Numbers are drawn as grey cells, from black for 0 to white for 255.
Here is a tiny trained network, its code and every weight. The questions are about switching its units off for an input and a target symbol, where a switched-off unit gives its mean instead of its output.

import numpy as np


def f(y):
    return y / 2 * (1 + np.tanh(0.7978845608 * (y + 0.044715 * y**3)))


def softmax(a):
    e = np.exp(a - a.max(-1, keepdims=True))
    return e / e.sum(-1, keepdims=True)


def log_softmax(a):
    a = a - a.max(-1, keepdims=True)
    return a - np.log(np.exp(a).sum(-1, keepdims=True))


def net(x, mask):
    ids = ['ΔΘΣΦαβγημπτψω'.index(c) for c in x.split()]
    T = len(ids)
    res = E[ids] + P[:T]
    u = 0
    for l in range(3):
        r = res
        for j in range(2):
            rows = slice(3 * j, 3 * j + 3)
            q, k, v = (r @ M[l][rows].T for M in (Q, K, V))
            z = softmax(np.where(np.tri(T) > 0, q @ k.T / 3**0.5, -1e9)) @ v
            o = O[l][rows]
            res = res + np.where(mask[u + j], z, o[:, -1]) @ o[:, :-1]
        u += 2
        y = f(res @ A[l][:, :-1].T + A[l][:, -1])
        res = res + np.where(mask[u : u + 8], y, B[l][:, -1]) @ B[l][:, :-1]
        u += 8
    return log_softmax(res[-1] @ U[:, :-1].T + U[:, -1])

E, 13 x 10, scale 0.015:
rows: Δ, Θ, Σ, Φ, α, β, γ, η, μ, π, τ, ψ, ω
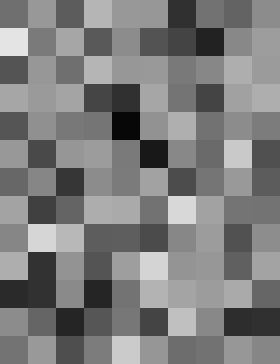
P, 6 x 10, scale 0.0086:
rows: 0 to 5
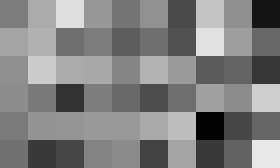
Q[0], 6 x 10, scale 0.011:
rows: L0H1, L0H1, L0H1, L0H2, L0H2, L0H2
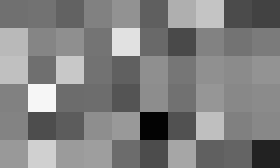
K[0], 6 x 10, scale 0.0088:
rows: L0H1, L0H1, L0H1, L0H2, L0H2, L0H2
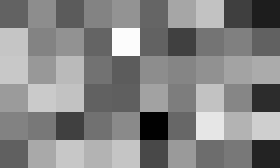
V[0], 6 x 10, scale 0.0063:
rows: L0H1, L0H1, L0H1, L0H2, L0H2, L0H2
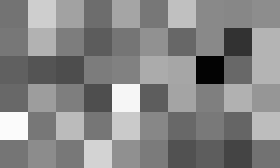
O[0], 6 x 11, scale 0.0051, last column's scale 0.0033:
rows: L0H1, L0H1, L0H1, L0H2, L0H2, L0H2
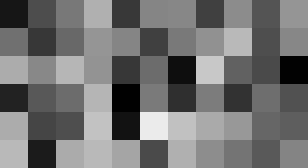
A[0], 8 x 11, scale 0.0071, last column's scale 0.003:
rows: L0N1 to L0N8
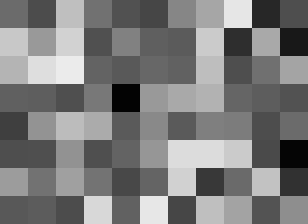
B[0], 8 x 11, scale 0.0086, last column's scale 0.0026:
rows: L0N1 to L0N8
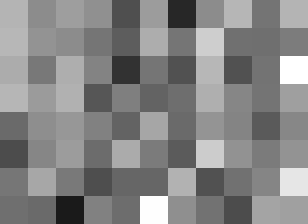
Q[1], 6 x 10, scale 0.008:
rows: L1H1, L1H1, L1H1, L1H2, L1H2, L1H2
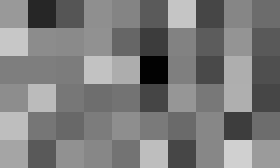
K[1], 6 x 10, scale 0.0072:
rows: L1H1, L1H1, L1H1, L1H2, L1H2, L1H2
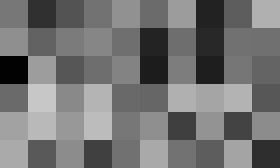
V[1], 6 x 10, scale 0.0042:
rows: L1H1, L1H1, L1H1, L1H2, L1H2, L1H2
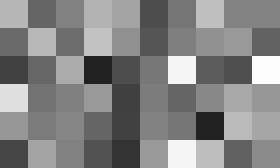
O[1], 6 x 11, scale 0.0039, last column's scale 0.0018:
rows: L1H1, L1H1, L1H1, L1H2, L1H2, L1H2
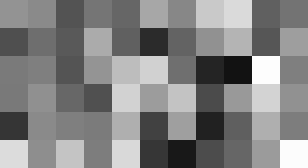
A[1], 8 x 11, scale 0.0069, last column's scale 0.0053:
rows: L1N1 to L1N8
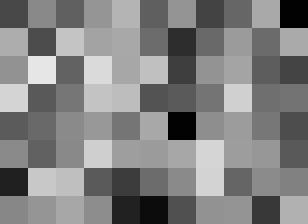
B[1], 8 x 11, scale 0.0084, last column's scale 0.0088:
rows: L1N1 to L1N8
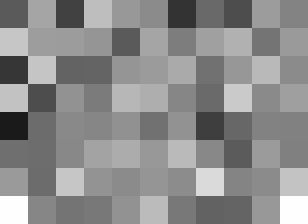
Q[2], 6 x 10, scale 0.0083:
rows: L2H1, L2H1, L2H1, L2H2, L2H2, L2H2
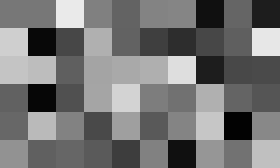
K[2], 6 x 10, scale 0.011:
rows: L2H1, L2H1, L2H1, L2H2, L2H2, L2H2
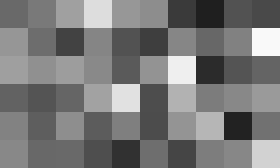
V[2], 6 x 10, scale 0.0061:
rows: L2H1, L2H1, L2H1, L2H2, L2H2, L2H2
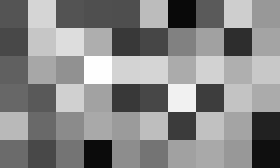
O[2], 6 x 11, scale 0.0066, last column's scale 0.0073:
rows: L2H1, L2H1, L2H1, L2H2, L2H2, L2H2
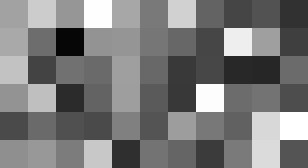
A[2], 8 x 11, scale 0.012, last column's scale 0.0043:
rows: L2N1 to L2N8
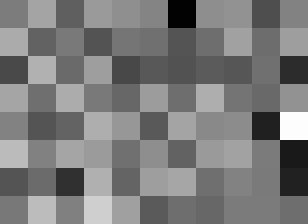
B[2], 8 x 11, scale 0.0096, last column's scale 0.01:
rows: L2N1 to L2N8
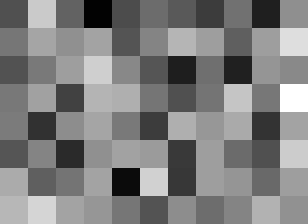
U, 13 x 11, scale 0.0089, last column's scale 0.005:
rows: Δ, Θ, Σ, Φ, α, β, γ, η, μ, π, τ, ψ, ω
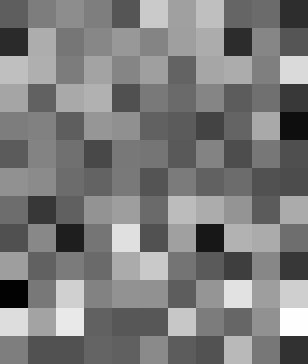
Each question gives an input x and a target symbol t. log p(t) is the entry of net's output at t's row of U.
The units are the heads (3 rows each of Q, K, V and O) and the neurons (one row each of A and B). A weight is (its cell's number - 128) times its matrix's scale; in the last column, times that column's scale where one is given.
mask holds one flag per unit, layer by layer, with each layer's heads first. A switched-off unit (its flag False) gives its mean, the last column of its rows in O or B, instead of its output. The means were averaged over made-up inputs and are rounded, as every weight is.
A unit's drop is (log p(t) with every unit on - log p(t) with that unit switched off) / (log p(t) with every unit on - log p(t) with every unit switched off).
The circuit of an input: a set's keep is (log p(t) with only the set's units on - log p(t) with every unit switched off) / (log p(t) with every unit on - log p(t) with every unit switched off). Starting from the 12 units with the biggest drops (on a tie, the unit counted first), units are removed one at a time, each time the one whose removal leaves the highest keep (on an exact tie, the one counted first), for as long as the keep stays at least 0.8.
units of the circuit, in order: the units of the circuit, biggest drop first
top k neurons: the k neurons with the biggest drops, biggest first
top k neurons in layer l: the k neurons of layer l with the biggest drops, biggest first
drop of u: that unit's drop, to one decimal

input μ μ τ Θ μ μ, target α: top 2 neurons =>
(L1N1, L2N3)
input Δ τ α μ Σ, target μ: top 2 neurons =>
(L1N7, L0N8)
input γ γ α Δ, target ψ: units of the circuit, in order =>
(L2H1, L2N8, L2N4, L2N6)
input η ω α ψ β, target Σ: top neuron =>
(L0N1)
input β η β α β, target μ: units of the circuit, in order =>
(L2H2, L1N8, L0N1)
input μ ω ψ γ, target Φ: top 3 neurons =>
(L0N8, L1N8, L2N7)
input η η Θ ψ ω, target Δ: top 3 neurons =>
(L2N7, L0N8, L2N4)
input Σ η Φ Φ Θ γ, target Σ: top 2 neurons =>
(L2N7, L2N8)
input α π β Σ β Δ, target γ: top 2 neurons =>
(L2N1, L1N8)
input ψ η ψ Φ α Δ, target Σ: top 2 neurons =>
(L2N7, L2N8)
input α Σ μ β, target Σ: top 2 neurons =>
(L0N1, L2N4)
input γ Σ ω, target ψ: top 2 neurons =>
(L2N8, L2N4)
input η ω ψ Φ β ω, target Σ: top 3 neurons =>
(L2N7, L2N8, L0N3)
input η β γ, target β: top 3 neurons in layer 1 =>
(L1N6, L1N8, L1N3)
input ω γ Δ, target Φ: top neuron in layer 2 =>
(L2N7)
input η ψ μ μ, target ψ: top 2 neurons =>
(L2N6, L2N4)
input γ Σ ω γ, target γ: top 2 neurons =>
(L2N1, L1N8)
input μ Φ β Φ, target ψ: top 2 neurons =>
(L2N4, L2N6)
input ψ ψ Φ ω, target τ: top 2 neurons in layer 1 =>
(L1N8, L1N1)
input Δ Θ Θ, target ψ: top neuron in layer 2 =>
(L2N6)
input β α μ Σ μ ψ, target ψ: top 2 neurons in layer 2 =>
(L2N4, L2N6)
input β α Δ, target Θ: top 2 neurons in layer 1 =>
(L1N8, L1N3)
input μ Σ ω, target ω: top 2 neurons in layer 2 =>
(L2N7, L2N1)
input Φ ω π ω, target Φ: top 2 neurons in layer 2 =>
(L2N7, L2N5)
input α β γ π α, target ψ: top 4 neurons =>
(L2N4, L2N6, L0N5, L0N3)
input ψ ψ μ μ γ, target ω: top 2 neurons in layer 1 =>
(L1N8, L1N7)
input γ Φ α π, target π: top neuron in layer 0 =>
(L0N8)
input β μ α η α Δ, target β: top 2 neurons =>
(L2N1, L1N8)
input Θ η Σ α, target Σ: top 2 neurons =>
(L0N4, L2N4)
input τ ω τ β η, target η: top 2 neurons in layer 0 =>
(L0N3, L0N1)
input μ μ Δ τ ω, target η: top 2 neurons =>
(L2N5, L0N7)
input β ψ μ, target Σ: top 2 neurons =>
(L0N3, L2N4)
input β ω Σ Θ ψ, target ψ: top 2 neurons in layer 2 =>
(L2N6, L2N4)
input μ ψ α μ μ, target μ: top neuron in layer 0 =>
(L0N3)
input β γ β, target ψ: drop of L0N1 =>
0.1
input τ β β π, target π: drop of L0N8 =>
0.2
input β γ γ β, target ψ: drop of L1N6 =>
0.0
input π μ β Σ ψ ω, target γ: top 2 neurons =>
(L2N1, L1N8)
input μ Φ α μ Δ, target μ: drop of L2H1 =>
0.3
